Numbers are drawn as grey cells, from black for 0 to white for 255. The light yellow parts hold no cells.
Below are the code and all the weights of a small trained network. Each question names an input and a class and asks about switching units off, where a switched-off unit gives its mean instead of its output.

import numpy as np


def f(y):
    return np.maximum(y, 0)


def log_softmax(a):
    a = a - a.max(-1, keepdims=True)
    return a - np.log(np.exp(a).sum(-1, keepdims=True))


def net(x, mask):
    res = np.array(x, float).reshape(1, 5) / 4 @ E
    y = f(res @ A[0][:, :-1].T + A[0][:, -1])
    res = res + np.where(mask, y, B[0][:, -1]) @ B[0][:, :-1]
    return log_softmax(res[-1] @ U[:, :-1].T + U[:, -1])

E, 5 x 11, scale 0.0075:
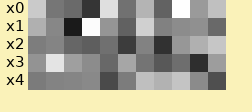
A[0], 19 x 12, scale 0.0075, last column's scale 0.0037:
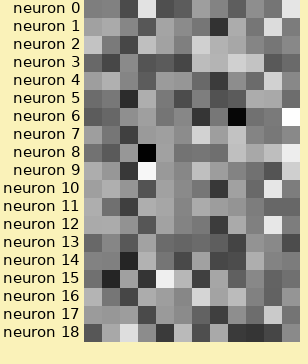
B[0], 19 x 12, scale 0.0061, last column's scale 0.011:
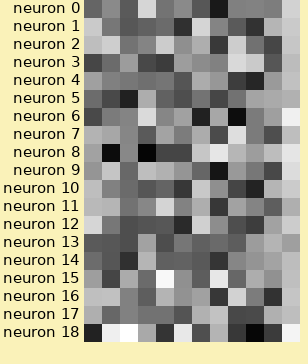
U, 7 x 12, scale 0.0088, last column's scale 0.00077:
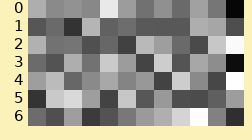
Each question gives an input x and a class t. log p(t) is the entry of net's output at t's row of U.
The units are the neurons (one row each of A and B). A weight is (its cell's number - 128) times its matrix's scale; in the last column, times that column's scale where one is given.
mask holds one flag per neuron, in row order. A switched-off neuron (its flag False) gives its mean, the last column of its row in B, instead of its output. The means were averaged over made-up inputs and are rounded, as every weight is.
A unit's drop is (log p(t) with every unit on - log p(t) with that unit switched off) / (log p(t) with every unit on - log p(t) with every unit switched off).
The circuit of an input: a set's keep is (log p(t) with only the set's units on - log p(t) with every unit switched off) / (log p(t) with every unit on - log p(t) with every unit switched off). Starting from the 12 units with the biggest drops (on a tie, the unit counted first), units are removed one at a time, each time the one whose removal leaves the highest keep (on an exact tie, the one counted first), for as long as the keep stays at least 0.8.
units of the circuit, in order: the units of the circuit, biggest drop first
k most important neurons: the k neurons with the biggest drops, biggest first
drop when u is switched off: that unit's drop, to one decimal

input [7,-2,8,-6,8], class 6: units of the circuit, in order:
[neuron 3]
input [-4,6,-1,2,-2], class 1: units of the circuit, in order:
[neuron 14; neuron 0]
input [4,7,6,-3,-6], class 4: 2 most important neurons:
[neuron 2; neuron 16]
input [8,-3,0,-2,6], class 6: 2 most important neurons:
[neuron 3; neuron 8]
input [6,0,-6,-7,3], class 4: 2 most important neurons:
[neuron 2; neuron 16]
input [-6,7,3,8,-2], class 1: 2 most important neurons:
[neuron 14; neuron 5]
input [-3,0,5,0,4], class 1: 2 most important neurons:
[neuron 18; neuron 8]
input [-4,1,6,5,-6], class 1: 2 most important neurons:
[neuron 8; neuron 6]
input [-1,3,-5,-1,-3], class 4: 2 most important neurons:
[neuron 18; neuron 9]
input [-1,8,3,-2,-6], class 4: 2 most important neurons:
[neuron 2; neuron 9]
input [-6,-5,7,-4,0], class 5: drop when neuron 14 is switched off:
0.1
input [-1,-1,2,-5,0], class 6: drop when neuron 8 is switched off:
0.0
